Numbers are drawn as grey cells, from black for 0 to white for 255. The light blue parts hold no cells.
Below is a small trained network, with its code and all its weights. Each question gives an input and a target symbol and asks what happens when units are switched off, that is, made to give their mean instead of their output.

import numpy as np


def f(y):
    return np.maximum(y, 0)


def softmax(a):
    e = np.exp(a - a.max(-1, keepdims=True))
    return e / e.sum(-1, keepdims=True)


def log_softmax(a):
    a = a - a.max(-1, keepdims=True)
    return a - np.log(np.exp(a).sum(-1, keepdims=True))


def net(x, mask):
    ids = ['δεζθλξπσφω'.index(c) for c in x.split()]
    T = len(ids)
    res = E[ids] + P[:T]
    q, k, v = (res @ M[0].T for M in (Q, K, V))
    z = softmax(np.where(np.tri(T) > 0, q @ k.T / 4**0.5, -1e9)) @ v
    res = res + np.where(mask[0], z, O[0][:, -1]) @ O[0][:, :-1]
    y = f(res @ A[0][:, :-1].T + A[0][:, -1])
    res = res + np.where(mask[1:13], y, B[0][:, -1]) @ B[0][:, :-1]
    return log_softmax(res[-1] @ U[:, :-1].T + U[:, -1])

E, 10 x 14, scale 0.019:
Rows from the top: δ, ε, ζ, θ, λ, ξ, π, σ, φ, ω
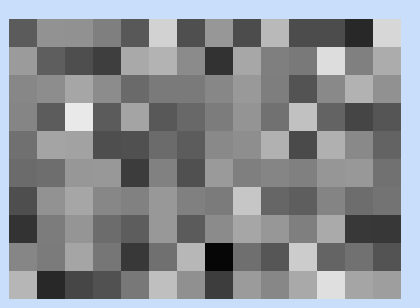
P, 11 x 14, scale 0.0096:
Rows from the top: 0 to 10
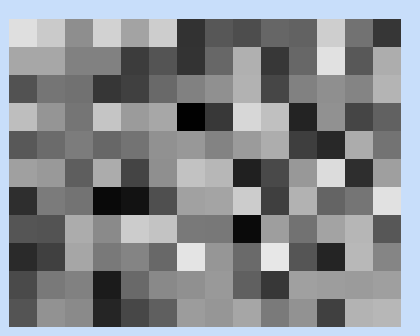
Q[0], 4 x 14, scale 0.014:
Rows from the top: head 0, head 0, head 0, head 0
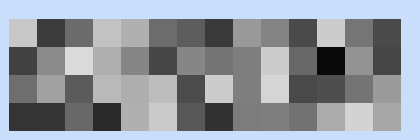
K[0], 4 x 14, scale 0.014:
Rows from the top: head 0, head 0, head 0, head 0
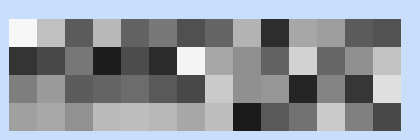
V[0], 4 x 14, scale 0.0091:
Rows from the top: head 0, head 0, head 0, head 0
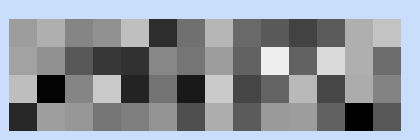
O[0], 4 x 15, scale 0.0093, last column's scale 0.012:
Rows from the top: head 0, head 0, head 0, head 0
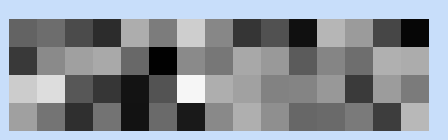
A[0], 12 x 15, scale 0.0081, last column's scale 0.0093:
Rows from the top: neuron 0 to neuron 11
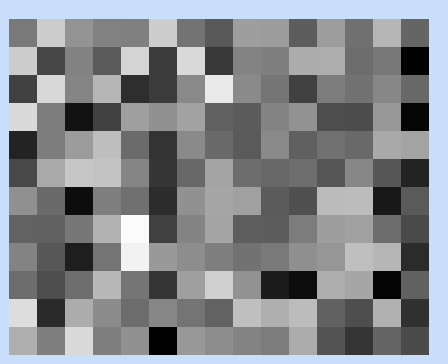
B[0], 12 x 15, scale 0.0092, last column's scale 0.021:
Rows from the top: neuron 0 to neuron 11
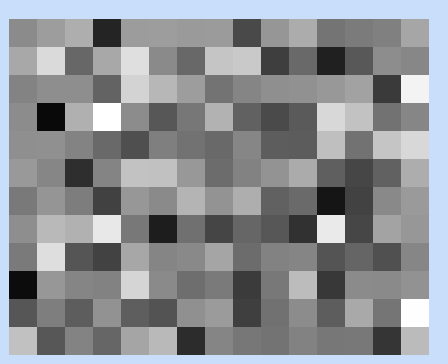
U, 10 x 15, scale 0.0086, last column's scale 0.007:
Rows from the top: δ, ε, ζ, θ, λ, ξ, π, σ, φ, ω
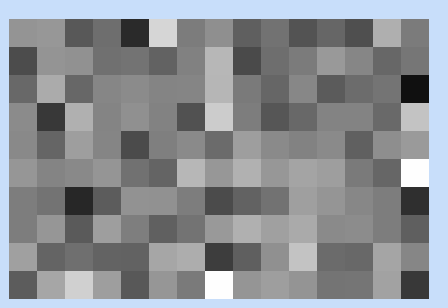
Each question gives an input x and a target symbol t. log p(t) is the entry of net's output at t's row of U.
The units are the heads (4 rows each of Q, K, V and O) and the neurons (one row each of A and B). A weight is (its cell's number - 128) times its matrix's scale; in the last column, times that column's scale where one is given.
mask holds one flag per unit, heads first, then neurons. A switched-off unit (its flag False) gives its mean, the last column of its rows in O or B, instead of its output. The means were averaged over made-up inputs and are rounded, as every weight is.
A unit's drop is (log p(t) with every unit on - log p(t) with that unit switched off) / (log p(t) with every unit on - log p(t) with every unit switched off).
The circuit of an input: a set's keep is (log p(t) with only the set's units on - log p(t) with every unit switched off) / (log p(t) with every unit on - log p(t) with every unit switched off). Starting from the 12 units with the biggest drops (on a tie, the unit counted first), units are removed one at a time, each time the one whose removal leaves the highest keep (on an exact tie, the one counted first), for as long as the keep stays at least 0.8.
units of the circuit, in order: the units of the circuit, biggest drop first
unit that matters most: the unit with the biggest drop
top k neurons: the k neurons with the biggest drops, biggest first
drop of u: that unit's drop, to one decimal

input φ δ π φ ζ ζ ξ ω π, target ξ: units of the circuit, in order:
[head 0; neuron 2]
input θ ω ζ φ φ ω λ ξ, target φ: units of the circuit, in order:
[head 0; neuron 5; neuron 4]
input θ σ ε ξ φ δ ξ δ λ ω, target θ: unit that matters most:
neuron 3
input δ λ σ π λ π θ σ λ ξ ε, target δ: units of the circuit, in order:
[head 0; neuron 6]
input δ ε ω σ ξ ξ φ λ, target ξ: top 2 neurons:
[neuron 2; neuron 10]
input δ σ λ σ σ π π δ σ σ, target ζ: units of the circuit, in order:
[head 0; neuron 6; neuron 9]
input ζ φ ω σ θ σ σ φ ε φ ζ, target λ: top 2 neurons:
[neuron 7; neuron 4]
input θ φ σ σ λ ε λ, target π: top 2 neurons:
[neuron 5; neuron 2]
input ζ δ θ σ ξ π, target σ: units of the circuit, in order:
[head 0; neuron 5]
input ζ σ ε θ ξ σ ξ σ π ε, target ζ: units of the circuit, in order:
[head 0; neuron 1]
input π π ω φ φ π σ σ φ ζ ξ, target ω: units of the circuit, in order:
[head 0; neuron 5; neuron 11]
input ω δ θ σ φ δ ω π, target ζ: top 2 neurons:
[neuron 6; neuron 9]
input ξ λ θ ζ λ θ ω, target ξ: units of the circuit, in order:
[head 0; neuron 3]
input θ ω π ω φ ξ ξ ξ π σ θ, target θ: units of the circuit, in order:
[neuron 11]
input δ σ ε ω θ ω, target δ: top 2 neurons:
[neuron 6; neuron 2]
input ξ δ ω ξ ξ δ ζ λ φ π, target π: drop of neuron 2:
0.1
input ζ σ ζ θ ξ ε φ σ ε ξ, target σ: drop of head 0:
0.7
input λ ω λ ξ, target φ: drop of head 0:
0.9
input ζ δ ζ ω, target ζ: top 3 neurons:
[neuron 1; neuron 8; neuron 4]
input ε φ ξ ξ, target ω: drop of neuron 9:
0.0
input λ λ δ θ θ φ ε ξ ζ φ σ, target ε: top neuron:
[neuron 9]
